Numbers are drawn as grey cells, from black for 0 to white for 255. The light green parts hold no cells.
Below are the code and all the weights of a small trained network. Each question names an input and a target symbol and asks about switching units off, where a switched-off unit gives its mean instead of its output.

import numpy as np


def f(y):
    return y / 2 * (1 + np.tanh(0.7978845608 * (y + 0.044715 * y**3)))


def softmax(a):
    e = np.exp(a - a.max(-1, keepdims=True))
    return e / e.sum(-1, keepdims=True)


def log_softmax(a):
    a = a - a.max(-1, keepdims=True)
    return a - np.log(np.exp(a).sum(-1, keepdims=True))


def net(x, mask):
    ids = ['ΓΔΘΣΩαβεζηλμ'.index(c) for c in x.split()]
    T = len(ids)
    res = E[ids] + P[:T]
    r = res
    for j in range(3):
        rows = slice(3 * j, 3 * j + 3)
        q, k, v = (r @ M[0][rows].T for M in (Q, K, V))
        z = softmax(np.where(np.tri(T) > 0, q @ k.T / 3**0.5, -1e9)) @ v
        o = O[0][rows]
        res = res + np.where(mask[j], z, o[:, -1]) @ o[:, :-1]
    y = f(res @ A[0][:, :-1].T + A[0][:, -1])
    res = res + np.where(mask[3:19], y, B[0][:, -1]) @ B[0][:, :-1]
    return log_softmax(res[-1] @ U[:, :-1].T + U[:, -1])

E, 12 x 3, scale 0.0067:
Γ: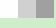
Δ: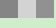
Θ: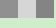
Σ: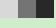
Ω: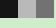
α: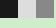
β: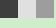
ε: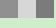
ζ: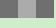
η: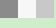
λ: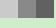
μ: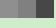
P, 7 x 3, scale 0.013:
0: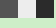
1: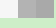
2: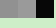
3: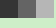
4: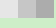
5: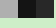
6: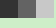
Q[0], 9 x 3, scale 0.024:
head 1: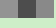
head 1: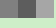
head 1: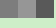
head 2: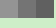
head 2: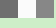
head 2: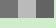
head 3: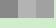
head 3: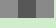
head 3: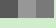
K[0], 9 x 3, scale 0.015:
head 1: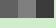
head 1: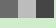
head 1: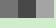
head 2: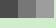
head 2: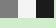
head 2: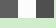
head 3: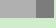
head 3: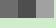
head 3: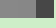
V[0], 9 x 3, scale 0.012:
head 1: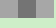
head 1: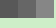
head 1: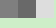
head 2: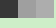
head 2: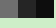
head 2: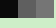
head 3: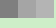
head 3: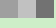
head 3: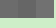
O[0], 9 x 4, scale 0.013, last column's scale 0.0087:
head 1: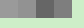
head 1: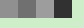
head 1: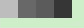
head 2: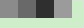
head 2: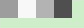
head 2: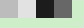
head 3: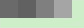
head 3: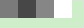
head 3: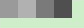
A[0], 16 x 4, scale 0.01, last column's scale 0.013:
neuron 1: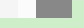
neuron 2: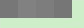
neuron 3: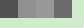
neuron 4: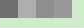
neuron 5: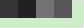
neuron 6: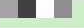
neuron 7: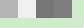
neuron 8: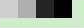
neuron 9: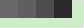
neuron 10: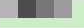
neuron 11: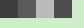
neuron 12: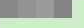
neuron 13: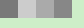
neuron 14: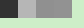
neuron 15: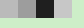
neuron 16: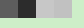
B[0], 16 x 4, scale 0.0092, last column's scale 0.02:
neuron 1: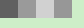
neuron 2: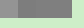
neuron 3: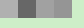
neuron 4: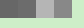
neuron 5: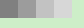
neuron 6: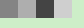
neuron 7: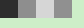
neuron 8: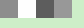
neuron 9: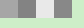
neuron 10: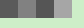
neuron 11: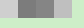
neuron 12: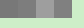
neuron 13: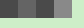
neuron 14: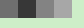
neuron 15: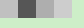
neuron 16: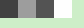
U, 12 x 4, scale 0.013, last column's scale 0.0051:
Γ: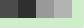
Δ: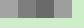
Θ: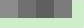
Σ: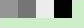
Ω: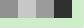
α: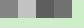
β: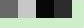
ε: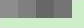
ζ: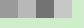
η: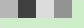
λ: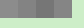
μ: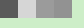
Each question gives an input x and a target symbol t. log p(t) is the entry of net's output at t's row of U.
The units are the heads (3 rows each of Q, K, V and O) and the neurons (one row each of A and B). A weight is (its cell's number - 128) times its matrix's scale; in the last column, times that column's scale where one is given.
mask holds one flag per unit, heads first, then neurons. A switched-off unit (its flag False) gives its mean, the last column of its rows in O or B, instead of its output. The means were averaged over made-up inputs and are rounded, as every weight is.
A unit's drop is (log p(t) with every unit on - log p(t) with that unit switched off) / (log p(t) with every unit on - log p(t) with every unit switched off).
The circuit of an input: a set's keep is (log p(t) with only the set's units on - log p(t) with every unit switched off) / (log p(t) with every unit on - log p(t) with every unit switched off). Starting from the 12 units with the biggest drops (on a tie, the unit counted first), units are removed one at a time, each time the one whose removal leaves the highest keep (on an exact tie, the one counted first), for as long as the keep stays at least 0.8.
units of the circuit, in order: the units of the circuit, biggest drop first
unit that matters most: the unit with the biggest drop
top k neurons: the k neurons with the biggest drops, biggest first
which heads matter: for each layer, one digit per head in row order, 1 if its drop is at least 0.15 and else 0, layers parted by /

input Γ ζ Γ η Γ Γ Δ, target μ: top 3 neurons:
(neuron 16; neuron 6; neuron 5)
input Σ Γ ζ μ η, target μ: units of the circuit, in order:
(head 2; neuron 15)
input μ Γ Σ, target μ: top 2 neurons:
(neuron 8; neuron 7)
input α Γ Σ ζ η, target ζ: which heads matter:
111
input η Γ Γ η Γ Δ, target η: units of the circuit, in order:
(head 2; neuron 15; neuron 9)
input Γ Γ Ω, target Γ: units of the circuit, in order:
(head 2)
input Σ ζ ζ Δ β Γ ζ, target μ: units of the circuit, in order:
(neuron 6; head 2)
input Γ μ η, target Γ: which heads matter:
010
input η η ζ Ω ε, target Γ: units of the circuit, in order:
(head 2; head 3)
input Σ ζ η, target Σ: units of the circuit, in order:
(head 2; neuron 16; neuron 6)
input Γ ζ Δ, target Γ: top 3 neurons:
(neuron 6; neuron 8; neuron 11)
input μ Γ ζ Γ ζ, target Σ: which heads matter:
110
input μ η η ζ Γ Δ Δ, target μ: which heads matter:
010
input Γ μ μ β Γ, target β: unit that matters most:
neuron 6
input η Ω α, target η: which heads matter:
110
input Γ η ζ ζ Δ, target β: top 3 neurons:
(neuron 6; neuron 15; neuron 16)
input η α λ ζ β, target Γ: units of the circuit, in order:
(head 2; neuron 6)
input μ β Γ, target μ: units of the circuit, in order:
(head 2; neuron 7)
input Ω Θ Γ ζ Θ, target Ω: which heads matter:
110
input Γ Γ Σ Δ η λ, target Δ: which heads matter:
011
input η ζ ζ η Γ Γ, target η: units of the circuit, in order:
(head 2; neuron 15; neuron 9)
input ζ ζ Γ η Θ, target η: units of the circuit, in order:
(neuron 16; head 1)
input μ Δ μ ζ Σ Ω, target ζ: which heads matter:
011
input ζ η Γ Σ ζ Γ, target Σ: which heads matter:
011
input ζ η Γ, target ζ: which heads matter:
110
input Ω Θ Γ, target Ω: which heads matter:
010
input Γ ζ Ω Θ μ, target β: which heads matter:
010
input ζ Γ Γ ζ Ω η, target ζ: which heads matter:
011
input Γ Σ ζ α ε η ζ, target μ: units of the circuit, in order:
(neuron 16; neuron 6; head 2)
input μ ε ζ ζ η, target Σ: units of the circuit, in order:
(head 2; neuron 16; neuron 1)
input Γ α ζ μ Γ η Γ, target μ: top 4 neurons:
(neuron 16; neuron 6; neuron 5; neuron 15)
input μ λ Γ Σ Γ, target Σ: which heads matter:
110
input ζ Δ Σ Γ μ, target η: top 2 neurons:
(neuron 16; neuron 6)
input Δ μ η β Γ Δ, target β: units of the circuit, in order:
(head 2)
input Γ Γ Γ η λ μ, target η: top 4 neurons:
(neuron 15; neuron 9; neuron 16; neuron 6)
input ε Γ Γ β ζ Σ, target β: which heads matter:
011
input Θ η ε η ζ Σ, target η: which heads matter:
010
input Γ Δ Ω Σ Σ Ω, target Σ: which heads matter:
011
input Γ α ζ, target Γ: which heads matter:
010
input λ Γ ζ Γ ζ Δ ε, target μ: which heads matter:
010
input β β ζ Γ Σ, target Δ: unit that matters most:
neuron 15
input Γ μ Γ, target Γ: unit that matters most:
head 2
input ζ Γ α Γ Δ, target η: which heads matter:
111
